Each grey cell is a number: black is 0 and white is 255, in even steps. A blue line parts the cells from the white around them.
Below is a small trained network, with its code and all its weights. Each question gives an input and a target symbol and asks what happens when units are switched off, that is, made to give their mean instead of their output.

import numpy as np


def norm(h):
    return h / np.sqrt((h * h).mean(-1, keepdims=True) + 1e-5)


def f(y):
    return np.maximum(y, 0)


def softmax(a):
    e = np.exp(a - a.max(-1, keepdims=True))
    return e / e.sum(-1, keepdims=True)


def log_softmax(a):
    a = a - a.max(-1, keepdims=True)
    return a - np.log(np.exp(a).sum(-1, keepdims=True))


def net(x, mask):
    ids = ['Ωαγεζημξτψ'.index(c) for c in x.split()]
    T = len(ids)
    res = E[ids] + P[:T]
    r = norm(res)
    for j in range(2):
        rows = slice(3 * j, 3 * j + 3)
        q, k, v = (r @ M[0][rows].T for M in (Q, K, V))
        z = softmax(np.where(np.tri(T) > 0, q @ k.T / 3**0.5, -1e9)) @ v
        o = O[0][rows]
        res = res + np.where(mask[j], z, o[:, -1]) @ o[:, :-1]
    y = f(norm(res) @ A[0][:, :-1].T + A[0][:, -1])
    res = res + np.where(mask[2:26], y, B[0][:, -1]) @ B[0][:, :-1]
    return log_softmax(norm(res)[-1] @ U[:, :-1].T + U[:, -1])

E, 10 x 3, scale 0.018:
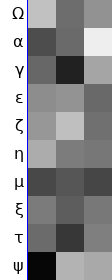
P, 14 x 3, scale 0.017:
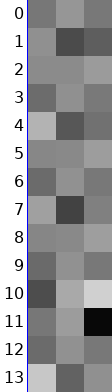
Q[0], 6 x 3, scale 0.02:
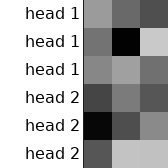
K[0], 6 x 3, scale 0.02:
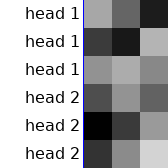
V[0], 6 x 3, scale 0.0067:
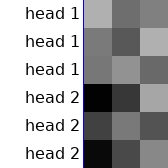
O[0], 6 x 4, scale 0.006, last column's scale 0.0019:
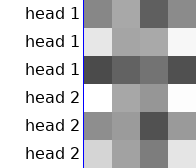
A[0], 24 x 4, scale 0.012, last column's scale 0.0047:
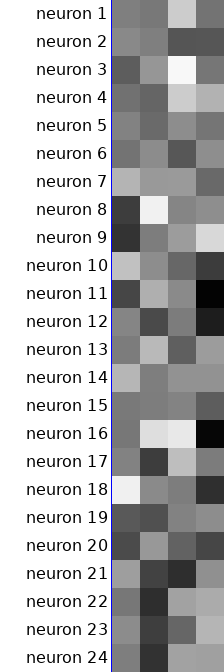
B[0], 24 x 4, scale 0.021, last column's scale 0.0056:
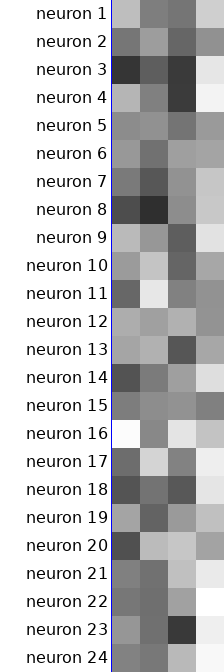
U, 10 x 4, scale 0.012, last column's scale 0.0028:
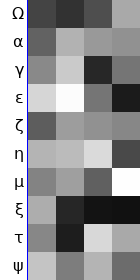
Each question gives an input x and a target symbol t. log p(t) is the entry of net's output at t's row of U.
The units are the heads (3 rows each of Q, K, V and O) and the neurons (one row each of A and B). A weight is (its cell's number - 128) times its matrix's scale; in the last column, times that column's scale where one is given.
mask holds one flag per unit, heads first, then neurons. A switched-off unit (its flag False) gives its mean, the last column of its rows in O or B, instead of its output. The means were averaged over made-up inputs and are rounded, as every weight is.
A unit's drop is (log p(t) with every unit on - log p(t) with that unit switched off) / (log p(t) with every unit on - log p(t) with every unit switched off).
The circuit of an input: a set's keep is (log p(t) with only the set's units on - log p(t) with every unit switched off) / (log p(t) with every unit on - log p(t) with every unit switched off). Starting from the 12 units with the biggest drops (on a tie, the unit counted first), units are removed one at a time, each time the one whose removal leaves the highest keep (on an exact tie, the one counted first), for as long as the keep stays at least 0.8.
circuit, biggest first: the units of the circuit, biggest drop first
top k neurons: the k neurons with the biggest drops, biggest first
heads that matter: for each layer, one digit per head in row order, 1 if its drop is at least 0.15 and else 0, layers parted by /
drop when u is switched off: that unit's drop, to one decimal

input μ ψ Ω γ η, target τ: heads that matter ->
01
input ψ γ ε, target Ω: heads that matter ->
01
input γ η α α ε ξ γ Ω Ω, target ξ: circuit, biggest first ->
neuron 4; head 2
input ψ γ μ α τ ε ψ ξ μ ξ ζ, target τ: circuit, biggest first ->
neuron 8
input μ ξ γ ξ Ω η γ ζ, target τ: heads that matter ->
11
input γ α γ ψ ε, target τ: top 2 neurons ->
neuron 21; neuron 4
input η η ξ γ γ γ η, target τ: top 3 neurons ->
neuron 17; neuron 3; neuron 20
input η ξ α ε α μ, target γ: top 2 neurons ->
neuron 10; neuron 18
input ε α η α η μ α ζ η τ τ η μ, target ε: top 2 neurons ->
neuron 3; neuron 21
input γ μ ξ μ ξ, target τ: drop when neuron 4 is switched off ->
0.1
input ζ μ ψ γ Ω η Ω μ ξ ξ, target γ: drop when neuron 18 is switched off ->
0.5
